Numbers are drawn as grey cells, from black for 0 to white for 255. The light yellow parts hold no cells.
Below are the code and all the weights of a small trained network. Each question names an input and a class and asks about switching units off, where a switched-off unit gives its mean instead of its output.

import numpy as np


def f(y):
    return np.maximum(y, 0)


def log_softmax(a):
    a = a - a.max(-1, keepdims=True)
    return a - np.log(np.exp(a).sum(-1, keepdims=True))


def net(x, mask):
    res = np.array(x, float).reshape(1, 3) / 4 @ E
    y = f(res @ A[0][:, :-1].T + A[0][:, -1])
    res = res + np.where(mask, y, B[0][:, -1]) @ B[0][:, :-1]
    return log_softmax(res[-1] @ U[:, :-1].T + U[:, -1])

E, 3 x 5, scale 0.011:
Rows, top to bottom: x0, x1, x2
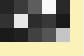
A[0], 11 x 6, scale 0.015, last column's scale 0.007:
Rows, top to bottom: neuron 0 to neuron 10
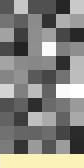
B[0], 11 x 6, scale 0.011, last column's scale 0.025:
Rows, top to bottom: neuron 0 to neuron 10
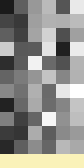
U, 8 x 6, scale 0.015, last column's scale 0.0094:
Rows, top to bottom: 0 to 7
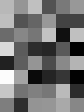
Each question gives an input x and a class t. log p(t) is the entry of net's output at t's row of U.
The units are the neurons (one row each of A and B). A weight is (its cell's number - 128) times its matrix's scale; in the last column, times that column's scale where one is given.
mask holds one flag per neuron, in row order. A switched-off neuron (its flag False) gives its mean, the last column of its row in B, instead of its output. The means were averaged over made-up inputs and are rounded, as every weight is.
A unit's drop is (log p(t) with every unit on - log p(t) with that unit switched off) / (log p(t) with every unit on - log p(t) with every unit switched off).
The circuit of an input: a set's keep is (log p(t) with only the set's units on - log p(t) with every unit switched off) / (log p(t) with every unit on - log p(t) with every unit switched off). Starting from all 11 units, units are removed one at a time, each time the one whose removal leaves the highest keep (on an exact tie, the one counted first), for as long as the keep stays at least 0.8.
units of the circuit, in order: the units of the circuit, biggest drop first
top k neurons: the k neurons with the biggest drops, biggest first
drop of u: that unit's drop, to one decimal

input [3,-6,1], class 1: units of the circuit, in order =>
neuron 3; neuron 0; neuron 7
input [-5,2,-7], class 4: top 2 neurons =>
neuron 3; neuron 4
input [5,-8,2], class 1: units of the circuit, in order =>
neuron 3; neuron 0
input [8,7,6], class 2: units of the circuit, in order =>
neuron 3
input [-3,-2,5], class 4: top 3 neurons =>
neuron 3; neuron 8; neuron 10
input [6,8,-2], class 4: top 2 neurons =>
neuron 3; neuron 9
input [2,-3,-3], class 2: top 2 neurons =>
neuron 6; neuron 1
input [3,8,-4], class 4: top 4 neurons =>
neuron 3; neuron 9; neuron 4; neuron 8
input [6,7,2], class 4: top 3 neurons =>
neuron 7; neuron 9; neuron 8
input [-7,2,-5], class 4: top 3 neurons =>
neuron 3; neuron 8; neuron 4
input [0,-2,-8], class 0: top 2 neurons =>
neuron 0; neuron 1
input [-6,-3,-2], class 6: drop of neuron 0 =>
0.3
